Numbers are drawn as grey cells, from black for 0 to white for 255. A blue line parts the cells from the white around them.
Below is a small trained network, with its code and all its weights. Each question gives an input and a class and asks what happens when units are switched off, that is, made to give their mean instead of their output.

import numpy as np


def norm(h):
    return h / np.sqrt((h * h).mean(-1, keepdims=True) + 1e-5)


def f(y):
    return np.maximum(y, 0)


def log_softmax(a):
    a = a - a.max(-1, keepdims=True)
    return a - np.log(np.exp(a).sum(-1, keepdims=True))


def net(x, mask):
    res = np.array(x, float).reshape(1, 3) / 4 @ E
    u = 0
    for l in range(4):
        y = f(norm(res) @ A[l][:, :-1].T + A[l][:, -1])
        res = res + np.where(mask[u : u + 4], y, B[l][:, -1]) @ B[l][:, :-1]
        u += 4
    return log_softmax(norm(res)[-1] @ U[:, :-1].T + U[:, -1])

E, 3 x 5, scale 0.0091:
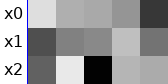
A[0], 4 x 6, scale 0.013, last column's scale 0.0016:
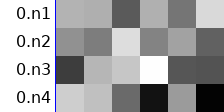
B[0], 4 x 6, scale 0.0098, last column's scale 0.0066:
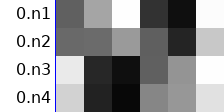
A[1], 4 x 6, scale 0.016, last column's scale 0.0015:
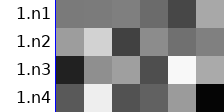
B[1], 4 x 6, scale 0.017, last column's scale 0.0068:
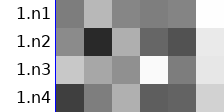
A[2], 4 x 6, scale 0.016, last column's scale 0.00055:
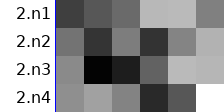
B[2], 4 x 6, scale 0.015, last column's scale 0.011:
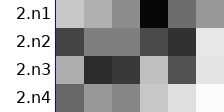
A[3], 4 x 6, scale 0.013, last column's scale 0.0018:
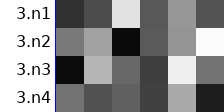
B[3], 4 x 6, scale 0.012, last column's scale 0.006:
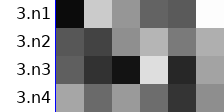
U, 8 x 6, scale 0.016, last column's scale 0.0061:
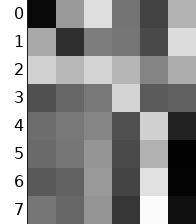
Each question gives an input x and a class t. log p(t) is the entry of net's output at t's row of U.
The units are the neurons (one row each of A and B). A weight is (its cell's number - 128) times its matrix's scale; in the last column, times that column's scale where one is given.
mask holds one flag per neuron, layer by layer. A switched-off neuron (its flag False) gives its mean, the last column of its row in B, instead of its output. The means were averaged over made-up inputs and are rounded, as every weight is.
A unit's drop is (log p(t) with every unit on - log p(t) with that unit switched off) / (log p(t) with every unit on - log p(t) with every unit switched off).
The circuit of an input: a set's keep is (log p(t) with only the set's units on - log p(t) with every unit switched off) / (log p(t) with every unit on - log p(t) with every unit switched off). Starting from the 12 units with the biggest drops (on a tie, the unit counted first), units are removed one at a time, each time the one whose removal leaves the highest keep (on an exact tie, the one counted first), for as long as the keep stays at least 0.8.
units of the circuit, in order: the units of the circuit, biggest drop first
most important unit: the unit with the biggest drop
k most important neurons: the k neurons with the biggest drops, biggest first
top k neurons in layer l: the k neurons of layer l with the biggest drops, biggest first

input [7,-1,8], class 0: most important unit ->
0.n1
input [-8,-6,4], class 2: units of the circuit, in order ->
1.n3; 0.n3
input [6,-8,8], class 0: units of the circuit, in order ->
0.n1; 2.n3
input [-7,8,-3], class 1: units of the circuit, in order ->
0.n1; 2.n1
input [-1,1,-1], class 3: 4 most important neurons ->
1.n3; 3.n3; 1.n2; 0.n4
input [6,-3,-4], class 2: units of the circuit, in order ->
1.n2; 2.n2; 2.n3
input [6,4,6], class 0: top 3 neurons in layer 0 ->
0.n1; 0.n4; 0.n2
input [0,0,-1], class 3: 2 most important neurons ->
1.n3; 3.n3
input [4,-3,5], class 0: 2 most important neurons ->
1.n3; 0.n1
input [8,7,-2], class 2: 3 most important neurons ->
0.n4; 1.n2; 2.n3
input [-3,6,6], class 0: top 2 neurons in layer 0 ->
0.n4; 0.n1
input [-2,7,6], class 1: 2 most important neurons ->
0.n3; 2.n3
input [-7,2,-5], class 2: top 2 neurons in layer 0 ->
0.n3; 0.n1
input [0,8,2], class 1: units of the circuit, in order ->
0.n3
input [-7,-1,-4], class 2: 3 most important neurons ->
1.n3; 0.n3; 0.n4
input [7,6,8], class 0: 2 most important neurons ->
0.n1; 1.n2
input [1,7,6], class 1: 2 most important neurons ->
0.n3; 1.n2
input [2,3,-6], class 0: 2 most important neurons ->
1.n3; 2.n3
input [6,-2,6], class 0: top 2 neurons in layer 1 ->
1.n3; 1.n2
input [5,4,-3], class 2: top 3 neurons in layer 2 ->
2.n3; 2.n4; 2.n2
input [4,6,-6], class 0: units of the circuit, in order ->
2.n3
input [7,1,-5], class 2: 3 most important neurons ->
1.n2; 2.n2; 1.n4
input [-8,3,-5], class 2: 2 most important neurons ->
1.n3; 0.n3
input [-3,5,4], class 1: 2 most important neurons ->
0.n3; 2.n3
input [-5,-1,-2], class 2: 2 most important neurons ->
0.n3; 1.n3
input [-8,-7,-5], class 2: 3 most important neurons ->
1.n3; 0.n3; 0.n4
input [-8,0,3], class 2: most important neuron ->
1.n3
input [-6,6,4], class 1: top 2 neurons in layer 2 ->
2.n1; 2.n4
